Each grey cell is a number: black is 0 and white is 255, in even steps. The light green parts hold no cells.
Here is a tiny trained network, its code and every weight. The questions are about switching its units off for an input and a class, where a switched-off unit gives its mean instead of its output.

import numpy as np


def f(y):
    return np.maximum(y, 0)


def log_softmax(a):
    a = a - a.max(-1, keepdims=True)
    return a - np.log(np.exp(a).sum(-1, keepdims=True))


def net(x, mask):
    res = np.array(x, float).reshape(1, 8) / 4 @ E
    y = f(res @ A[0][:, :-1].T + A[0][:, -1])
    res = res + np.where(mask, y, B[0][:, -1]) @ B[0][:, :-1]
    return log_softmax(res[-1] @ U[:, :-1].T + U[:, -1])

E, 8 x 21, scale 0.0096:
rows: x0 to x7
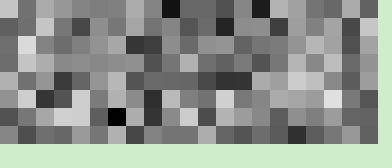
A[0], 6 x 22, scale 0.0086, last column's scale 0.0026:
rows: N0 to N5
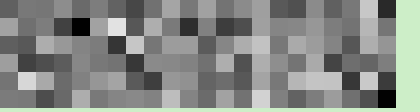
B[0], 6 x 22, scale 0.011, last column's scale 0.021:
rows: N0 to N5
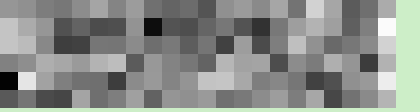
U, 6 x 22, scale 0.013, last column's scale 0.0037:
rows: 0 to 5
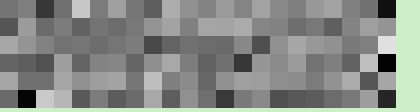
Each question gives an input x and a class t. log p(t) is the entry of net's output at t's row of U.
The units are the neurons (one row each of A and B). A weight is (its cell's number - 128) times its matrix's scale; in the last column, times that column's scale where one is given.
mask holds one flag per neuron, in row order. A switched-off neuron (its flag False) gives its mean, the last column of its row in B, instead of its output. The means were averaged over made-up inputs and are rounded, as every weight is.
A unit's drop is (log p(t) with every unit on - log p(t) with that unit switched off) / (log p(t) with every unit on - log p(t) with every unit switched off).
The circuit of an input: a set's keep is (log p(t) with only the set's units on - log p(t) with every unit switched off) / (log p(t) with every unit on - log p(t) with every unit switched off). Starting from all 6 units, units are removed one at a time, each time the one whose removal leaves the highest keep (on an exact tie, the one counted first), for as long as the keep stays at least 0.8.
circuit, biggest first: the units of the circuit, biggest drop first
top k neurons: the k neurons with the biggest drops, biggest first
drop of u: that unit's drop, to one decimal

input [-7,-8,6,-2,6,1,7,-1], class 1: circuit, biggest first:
(N4)
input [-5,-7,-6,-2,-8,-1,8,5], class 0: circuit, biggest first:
(N4, N5)
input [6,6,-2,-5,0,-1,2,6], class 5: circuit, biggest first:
(N2, N1)
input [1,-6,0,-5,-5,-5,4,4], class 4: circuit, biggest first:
(N4, N1)
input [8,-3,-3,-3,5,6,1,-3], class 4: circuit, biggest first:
(N1, N2)
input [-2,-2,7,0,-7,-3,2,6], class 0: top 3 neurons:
(N4, N1, N2)
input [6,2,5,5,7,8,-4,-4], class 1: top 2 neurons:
(N4, N2)
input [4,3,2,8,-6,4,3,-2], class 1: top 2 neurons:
(N1, N4)
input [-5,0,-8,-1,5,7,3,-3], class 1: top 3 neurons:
(N1, N2, N0)
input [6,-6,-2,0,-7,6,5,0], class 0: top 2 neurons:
(N1, N4)
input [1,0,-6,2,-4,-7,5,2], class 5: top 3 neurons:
(N1, N4, N5)
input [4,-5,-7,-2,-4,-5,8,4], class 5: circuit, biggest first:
(N1, N4)
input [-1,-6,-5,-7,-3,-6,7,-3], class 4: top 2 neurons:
(N1, N4)
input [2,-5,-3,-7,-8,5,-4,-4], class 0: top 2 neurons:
(N4, N5)
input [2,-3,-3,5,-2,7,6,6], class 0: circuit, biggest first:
(N1)
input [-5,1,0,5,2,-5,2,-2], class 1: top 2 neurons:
(N1, N4)
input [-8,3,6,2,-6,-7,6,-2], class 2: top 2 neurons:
(N2, N0)
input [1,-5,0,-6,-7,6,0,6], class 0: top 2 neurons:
(N5, N4)
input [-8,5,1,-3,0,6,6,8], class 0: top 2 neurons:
(N5, N0)
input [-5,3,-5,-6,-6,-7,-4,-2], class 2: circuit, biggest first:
(N4)
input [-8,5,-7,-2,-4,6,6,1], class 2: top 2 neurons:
(N2, N4)
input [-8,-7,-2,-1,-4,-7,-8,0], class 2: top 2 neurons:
(N1, N4)
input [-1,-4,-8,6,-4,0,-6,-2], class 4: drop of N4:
0.6
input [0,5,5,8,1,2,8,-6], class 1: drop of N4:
1.2
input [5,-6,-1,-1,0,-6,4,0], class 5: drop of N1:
0.5
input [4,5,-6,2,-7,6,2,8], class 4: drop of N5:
0.1
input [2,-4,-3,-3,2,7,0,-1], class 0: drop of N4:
0.0
